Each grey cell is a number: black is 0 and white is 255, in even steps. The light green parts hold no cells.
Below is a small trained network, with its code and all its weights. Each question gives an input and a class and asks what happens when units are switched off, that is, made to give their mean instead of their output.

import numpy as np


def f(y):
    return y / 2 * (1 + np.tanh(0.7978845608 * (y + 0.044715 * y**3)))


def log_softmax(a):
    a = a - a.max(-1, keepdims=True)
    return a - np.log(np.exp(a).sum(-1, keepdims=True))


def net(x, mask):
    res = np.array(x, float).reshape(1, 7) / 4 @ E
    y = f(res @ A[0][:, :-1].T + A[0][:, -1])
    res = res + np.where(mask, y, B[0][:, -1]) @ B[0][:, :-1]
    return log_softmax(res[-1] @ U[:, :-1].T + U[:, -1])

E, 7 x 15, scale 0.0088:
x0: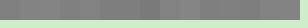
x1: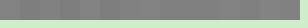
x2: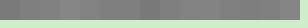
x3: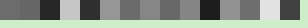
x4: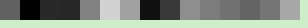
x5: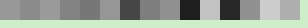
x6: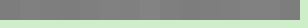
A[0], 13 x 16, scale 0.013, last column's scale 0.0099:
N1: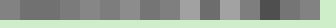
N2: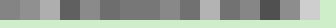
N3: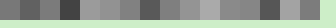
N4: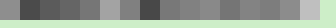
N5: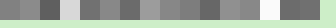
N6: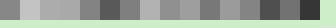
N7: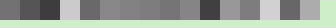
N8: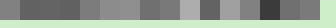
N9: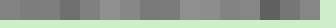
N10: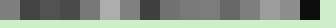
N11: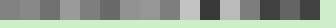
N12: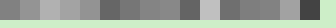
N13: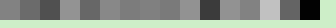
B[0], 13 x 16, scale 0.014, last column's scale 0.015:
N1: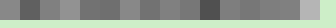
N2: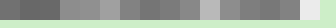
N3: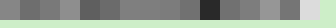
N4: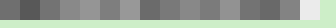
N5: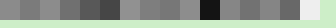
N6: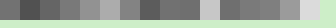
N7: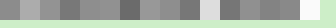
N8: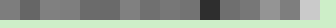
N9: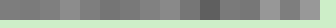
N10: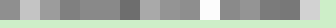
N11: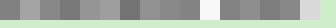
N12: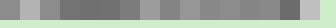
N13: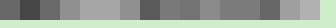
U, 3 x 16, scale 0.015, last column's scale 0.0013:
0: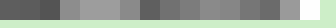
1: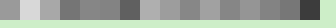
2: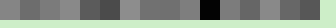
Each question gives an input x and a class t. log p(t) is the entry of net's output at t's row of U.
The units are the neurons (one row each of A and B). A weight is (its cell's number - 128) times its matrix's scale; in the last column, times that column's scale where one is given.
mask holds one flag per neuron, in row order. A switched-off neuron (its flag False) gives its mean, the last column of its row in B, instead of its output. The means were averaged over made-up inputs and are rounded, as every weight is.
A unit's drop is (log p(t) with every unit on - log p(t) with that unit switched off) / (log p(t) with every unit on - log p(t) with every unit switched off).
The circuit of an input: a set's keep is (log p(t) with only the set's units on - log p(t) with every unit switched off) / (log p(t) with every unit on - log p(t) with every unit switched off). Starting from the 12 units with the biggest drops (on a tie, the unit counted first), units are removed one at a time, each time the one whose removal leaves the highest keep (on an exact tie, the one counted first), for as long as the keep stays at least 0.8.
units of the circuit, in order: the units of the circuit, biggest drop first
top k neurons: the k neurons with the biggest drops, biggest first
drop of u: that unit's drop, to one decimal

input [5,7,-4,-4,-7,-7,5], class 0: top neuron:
[N6]
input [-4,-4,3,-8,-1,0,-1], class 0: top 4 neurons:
[N2; N10; N7; N11]
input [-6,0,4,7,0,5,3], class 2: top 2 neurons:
[N5; N11]
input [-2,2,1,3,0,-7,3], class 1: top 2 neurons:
[N11; N7]
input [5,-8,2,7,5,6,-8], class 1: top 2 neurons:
[N10; N7]
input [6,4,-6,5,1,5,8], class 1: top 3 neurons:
[N7; N3; N8]
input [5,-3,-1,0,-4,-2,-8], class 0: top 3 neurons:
[N10; N7; N6]
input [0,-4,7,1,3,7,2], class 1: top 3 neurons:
[N10; N6; N13]
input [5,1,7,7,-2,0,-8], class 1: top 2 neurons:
[N7; N3]
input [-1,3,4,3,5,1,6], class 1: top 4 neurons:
[N10; N7; N6; N2]
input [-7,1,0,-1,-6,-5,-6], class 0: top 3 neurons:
[N6; N7; N10]
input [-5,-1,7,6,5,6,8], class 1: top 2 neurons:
[N10; N7]
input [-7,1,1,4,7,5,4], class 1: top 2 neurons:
[N10; N7]
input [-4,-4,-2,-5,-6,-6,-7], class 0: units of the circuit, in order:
[N6]
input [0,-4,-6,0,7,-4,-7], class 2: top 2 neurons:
[N8; N3]
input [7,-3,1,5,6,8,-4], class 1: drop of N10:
0.9
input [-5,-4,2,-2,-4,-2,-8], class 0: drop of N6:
0.5
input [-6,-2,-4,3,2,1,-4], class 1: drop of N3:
0.1
